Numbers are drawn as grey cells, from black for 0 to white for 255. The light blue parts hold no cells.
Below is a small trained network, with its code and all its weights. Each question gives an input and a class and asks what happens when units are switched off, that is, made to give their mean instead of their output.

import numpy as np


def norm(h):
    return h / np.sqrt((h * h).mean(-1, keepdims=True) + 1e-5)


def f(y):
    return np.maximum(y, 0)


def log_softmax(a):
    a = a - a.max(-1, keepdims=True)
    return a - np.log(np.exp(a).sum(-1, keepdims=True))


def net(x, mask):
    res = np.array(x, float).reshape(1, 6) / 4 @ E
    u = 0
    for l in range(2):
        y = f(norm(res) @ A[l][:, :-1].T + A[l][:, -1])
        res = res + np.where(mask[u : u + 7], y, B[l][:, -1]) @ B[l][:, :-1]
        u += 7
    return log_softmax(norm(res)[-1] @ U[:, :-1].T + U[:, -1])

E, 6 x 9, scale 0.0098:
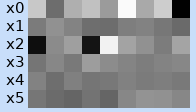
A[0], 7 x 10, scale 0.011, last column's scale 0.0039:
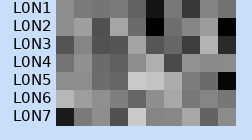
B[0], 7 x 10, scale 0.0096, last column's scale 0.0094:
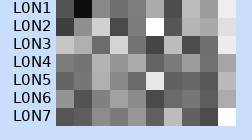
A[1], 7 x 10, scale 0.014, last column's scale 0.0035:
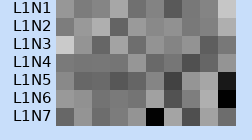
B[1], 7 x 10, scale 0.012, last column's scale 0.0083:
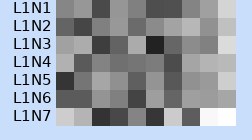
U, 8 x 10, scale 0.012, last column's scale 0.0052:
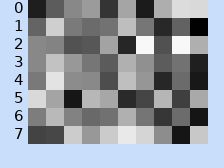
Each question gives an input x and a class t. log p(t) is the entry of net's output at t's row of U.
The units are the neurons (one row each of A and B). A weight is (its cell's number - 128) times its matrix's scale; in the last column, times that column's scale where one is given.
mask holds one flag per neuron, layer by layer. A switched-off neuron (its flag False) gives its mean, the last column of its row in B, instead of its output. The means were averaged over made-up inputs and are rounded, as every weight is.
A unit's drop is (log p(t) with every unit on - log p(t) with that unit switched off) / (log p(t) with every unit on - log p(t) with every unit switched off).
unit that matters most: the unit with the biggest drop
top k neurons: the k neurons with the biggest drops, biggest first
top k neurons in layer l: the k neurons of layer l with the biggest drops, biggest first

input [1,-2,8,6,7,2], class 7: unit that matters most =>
L0N5
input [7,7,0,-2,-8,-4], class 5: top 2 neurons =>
L0N2, L1N3
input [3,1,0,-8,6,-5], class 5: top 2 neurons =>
L0N2, L0N7
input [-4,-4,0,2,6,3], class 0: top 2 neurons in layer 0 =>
L0N2, L0N1
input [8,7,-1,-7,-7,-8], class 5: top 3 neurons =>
L1N3, L0N2, L0N7
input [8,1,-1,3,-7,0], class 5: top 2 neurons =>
L1N3, L0N2
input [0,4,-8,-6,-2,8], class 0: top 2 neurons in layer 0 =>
L0N3, L0N2
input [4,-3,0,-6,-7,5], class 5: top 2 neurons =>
L0N2, L0N7
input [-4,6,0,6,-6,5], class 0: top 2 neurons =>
L0N2, L0N1
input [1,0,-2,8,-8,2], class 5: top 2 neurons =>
L0N1, L1N7
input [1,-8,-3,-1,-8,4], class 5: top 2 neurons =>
L0N1, L1N7
